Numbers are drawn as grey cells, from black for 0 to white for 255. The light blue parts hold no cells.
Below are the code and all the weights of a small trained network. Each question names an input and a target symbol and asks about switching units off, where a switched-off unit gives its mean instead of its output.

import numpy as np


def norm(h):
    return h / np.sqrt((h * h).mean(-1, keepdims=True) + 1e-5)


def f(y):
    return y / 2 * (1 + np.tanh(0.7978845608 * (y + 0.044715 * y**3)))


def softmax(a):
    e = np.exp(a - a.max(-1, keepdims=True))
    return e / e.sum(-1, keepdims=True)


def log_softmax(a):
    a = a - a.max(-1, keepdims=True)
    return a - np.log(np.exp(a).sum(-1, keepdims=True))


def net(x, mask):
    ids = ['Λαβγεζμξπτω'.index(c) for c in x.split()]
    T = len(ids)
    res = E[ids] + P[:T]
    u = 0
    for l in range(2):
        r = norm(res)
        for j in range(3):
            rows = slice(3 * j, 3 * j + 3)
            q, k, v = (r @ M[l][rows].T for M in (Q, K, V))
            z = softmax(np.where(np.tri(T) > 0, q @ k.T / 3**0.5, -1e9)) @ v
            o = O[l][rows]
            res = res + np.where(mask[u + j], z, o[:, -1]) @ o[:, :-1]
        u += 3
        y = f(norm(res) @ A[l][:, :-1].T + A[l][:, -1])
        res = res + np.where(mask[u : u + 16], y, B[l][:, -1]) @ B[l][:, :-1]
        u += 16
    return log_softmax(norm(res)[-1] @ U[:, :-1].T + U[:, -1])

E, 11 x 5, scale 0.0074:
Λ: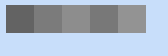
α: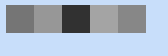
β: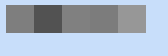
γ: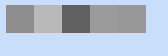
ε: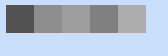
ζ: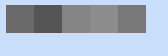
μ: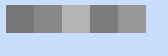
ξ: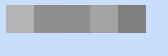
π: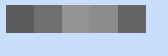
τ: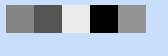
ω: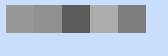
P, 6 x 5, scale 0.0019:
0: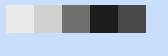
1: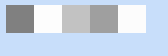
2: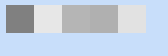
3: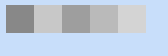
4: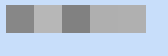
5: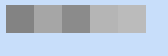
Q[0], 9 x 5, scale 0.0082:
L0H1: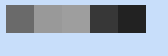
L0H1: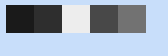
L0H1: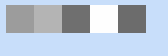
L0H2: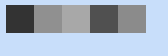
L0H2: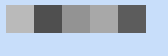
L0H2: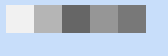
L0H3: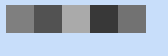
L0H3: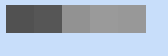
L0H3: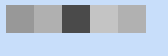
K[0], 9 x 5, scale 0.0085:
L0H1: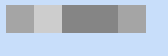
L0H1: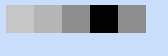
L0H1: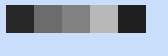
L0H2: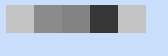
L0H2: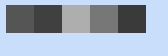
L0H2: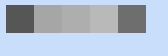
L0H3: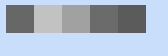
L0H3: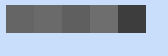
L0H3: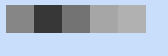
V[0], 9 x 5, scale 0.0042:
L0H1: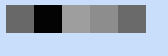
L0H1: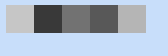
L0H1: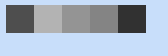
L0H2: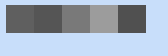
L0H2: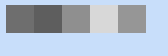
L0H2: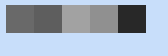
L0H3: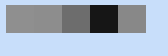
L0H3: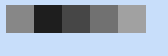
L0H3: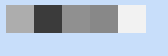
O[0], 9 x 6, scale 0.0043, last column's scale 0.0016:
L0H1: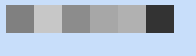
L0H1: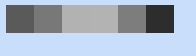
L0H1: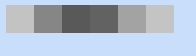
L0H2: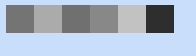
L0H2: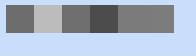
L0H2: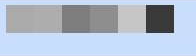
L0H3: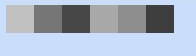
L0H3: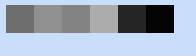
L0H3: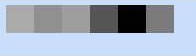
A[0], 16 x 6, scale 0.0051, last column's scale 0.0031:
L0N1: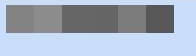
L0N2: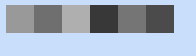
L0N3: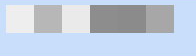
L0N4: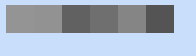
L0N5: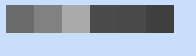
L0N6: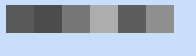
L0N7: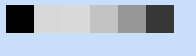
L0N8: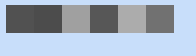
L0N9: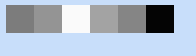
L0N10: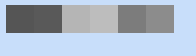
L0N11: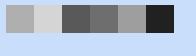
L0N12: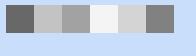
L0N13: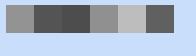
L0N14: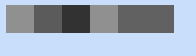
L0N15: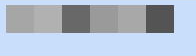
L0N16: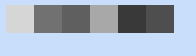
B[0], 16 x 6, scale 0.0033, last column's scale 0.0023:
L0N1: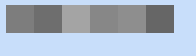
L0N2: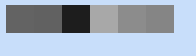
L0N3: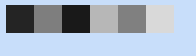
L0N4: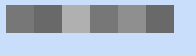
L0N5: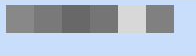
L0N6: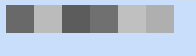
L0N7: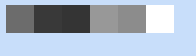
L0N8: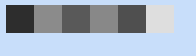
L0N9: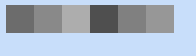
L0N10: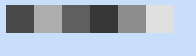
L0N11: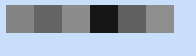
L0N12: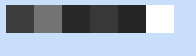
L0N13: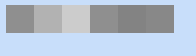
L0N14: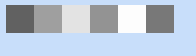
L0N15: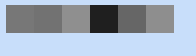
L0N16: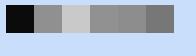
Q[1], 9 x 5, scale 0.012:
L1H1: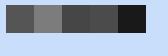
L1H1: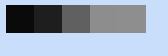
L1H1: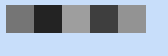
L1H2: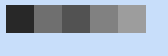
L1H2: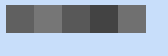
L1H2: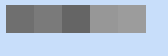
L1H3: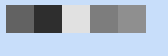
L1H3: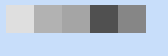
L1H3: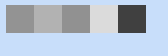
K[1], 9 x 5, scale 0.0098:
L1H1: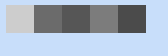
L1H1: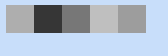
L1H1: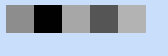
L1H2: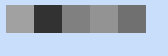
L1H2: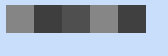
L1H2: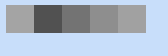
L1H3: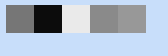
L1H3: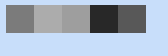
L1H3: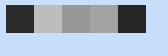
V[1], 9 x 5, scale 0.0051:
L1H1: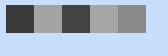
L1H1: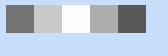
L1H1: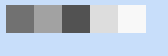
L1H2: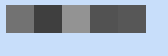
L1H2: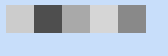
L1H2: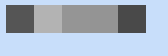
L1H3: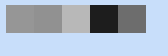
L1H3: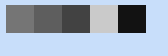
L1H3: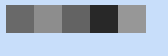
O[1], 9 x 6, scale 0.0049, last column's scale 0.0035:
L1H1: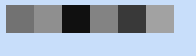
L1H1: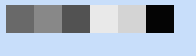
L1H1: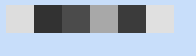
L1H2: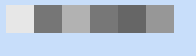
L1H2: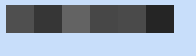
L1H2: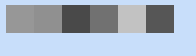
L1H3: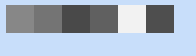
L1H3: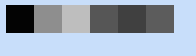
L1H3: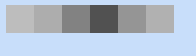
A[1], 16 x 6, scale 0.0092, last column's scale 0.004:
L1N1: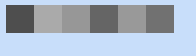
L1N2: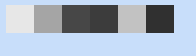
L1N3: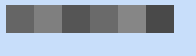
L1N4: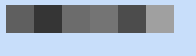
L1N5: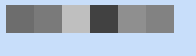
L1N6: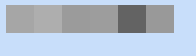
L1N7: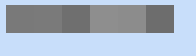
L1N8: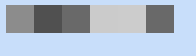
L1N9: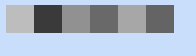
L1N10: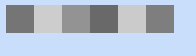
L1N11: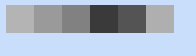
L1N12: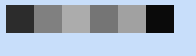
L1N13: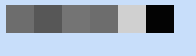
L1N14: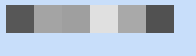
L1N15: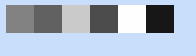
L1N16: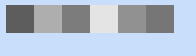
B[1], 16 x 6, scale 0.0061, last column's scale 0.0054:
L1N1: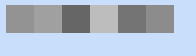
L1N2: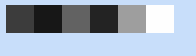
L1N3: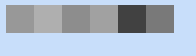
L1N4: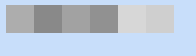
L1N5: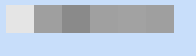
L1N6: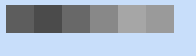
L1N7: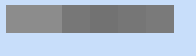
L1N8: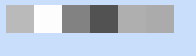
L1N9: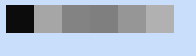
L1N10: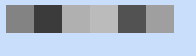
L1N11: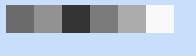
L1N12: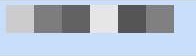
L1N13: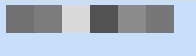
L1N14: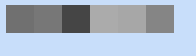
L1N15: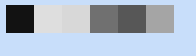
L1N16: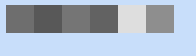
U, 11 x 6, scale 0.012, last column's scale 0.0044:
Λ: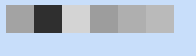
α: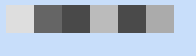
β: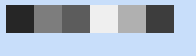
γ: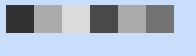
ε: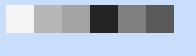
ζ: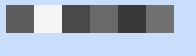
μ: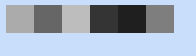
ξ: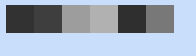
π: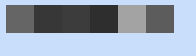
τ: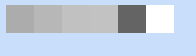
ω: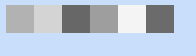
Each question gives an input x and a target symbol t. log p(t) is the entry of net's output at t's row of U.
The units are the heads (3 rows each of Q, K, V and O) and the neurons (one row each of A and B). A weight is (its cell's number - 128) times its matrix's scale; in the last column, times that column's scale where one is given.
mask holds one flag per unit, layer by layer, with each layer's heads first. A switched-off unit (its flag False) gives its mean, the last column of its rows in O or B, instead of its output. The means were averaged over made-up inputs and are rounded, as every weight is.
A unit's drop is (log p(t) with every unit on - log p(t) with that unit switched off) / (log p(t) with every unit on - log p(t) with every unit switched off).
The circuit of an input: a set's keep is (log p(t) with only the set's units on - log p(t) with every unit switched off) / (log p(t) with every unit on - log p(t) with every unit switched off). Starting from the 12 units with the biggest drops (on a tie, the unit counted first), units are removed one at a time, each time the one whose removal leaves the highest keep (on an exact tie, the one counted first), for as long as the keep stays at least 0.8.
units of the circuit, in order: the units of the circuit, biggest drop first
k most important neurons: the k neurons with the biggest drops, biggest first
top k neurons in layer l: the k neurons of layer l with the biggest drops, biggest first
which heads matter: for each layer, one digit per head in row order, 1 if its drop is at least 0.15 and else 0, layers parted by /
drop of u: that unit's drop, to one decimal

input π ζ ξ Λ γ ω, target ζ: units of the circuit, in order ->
(L1H3, L1N2)
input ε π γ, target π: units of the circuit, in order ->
(L1N2)
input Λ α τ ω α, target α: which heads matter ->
100 / 100
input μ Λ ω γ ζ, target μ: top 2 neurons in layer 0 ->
(L0N3, L0N12)
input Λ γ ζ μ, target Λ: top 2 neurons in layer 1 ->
(L1N4, L1N2)
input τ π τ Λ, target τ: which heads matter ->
000 / 100
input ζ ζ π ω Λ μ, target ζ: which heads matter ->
000 / 000
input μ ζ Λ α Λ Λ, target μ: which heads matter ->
011 / 001
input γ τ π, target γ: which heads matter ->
001 / 101
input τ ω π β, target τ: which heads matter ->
100 / 100
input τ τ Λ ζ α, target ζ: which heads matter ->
100 / 001
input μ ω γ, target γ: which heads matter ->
110 / 101
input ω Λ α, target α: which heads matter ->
110 / 100
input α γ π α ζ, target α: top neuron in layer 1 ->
(L1N2)
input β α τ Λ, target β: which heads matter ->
101 / 101
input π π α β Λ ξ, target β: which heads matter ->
001 / 100
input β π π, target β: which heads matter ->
101 / 101
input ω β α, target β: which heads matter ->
001 / 101
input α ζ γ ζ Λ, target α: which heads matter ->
111 / 100
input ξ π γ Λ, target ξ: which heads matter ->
000 / 001
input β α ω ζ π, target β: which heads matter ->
100 / 101
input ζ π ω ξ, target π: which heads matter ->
110 / 000
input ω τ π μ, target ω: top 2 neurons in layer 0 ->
(L0N14, L0N16)
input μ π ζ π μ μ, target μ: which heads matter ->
011 / 101
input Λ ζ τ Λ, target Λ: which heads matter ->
011 / 010
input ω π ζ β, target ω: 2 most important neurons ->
(L0N14, L0N10)
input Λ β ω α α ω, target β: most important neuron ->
(L0N7)
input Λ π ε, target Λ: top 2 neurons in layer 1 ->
(L1N4, L1N2)
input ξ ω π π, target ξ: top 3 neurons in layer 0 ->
(L0N3, L0N12, L0N16)
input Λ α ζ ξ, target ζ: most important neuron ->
(L0N3)
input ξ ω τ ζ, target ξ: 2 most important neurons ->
(L0N3, L0N12)
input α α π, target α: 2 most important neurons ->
(L0N14, L0N12)
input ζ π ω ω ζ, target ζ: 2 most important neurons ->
(L0N12, L1N2)
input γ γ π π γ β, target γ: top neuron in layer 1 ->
(L1N15)
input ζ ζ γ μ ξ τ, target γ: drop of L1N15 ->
0.7
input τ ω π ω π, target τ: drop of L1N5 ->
0.1
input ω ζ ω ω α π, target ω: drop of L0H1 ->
0.0
